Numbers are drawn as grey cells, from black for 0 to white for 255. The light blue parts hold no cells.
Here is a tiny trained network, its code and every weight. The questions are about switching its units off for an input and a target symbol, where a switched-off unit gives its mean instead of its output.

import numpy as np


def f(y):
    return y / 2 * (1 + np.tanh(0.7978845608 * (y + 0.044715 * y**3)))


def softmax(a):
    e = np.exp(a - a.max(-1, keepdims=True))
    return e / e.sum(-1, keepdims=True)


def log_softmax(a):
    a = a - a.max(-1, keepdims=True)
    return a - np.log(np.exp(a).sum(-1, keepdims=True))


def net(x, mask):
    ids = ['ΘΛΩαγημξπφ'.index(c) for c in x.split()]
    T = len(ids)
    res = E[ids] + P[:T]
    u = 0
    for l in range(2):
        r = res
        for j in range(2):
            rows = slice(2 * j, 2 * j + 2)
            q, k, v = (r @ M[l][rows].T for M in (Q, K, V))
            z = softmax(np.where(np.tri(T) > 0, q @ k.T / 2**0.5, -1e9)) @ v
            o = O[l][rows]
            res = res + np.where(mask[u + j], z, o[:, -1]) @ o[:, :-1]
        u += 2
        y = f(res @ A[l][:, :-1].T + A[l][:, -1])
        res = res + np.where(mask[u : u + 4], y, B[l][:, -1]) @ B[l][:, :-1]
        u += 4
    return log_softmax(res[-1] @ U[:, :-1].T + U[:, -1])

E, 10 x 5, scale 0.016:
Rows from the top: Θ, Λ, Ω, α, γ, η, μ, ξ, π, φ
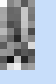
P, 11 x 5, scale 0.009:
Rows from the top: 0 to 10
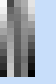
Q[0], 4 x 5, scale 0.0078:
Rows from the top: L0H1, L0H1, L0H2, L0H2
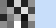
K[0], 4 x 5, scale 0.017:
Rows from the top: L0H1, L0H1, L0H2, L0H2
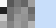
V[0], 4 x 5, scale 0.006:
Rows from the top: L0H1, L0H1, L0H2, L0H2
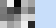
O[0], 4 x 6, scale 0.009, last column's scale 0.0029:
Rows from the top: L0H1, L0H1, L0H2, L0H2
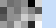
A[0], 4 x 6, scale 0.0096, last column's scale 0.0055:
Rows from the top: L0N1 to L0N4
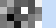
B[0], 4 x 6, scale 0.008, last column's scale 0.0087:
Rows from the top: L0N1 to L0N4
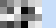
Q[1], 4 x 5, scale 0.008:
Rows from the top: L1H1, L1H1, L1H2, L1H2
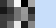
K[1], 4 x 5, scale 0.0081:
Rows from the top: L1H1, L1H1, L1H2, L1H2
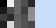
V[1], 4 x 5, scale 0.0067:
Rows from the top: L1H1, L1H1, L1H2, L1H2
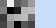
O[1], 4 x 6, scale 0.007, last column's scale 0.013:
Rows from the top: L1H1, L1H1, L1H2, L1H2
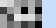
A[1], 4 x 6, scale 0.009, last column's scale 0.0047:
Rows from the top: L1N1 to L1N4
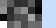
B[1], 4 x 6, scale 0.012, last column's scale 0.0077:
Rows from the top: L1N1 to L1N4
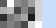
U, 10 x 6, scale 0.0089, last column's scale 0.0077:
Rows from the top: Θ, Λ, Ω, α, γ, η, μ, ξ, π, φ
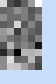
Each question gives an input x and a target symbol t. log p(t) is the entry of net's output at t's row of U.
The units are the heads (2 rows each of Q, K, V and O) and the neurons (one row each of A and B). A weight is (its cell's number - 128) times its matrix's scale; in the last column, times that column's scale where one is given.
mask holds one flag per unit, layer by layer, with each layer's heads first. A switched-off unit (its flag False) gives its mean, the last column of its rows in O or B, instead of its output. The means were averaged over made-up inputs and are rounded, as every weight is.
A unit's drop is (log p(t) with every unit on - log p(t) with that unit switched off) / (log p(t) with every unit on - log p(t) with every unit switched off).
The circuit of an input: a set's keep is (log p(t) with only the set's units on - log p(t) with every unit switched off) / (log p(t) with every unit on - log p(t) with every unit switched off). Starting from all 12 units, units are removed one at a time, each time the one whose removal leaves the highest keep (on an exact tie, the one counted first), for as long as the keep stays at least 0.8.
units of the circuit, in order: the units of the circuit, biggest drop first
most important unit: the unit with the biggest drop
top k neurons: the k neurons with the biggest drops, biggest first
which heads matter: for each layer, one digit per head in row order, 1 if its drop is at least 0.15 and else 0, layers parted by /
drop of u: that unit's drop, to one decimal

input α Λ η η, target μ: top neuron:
[L1N3]
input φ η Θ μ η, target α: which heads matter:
00 / 10
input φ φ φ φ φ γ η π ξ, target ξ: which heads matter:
10 / 00
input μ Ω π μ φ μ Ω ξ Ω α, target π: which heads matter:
01 / 01
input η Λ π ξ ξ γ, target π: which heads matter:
01 / 01
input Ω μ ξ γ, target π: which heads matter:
00 / 01
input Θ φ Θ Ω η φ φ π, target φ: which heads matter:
00 / 01
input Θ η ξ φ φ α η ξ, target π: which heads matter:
11 / 01
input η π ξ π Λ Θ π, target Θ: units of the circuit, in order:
[L0N3; L1N1; L1N3]
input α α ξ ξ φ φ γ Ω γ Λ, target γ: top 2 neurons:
[L1N2; L0N2]
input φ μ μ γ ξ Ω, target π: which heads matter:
01 / 01
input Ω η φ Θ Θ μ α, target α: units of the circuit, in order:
[L0N2; L1H1; L1N2]
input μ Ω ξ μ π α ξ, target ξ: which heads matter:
11 / 00
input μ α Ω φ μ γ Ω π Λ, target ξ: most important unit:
L0H1
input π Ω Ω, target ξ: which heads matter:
11 / 01
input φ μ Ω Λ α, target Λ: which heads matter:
11 / 10
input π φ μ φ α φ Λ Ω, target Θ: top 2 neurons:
[L0N2; L1N3]
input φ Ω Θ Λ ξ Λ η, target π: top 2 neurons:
[L1N1; L0N3]
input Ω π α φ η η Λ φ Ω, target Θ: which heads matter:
00 / 00
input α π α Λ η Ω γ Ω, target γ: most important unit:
L1N2
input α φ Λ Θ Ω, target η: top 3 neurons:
[L0N3; L1N2; L0N2]
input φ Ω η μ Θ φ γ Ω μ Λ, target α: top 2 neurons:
[L0N2; L0N4]
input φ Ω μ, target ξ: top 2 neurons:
[L0N2; L0N3]
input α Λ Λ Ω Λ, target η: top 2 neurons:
[L1N2; L0N2]
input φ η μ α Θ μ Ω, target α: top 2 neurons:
[L0N2; L0N4]
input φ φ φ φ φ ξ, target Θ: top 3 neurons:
[L1N1; L1N3; L0N4]
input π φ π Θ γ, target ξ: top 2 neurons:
[L0N3; L0N4]
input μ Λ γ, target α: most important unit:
L1H1
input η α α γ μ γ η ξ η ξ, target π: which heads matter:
01 / 01
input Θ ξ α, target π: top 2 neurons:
[L1N1; L0N2]
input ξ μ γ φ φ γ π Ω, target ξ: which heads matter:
11 / 00
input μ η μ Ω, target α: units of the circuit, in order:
[L1H1; L0N2]
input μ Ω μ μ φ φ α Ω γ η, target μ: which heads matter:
10 / 11
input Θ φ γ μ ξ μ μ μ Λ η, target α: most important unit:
L0N1
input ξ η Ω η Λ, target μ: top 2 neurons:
[L1N1; L0N4]
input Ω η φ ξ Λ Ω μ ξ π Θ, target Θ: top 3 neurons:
[L1N1; L1N3; L0N3]
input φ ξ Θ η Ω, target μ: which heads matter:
10 / 11
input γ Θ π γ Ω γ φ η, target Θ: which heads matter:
00 / 10
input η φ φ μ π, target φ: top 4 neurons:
[L0N3; L0N4; L0N2; L1N4]
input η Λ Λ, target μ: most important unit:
L1H1
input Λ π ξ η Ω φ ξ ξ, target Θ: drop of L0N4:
0.2
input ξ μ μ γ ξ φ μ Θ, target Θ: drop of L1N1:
0.5
